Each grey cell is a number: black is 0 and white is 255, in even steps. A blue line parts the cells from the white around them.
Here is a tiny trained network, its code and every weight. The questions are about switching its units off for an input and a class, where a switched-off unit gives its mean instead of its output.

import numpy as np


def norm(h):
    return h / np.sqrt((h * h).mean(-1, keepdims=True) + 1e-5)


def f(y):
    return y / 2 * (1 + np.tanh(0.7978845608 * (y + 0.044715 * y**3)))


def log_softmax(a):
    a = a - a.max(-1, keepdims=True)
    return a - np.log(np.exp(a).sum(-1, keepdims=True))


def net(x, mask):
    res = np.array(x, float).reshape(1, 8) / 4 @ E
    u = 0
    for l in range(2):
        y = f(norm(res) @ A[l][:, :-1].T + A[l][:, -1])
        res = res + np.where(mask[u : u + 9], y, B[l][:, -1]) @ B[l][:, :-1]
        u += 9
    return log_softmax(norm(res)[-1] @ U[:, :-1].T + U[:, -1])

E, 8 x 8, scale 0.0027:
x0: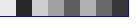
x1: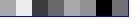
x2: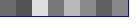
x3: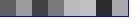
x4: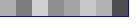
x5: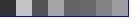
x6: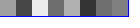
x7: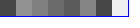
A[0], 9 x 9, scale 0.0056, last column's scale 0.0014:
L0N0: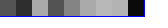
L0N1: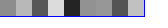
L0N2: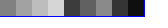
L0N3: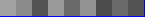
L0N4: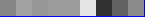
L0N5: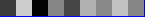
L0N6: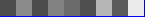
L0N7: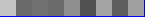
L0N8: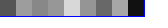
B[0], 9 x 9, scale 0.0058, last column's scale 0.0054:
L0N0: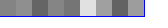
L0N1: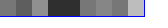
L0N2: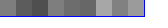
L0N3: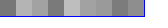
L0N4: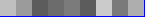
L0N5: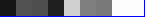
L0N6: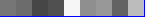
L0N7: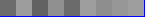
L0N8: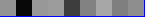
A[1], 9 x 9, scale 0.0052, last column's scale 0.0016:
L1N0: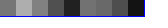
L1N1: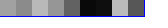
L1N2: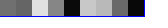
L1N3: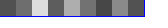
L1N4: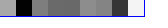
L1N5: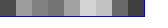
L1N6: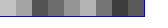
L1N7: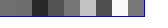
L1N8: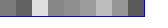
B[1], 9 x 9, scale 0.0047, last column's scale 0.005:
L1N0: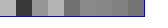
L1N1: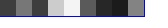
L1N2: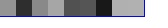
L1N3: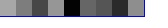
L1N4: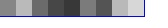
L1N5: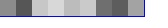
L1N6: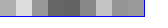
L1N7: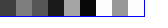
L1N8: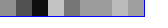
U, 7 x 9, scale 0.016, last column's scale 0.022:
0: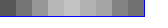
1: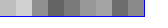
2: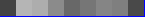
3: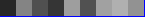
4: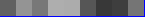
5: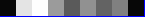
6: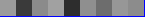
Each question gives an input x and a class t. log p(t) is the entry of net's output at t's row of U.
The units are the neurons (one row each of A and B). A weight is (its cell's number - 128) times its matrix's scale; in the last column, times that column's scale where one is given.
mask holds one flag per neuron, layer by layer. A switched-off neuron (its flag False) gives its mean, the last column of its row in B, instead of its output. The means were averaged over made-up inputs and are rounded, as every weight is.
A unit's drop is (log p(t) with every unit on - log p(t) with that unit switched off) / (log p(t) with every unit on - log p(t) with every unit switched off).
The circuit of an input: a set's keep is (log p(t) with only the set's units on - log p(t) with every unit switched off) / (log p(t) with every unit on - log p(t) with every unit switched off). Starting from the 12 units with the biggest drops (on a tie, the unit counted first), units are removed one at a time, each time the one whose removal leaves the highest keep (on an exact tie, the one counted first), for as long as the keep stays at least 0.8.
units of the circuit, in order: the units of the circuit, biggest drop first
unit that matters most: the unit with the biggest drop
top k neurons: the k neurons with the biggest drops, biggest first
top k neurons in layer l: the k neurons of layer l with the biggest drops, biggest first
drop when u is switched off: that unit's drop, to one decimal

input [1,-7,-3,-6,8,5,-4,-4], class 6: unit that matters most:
L0N5
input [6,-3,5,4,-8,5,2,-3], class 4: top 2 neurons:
[L0N5; L1N1]
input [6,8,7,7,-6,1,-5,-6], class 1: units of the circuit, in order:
[L0N5; L0N4; L1N6]
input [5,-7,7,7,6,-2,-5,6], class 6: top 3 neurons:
[L0N5; L1N2; L0N6]
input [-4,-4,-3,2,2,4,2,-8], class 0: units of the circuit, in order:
[L0N5; L1N7]
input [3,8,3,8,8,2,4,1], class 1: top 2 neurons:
[L0N4; L0N5]
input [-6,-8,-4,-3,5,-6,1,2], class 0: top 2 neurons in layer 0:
[L0N1; L0N8]
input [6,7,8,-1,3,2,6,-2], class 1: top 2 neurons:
[L0N4; L0N5]
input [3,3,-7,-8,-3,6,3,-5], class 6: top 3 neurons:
[L0N5; L0N1; L1N7]
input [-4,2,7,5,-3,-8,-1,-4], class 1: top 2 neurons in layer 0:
[L0N5; L0N4]
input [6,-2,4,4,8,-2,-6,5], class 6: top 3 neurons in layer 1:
[L1N2; L1N7; L1N8]
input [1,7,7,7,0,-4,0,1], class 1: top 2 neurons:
[L0N5; L0N4]
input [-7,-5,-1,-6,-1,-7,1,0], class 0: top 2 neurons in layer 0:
[L0N5; L0N0]
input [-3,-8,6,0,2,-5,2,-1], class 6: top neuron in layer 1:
[L1N2]
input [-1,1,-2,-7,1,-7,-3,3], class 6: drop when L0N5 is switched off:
1.2
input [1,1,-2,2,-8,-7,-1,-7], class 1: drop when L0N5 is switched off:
1.0
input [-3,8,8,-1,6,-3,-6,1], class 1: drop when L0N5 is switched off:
0.3
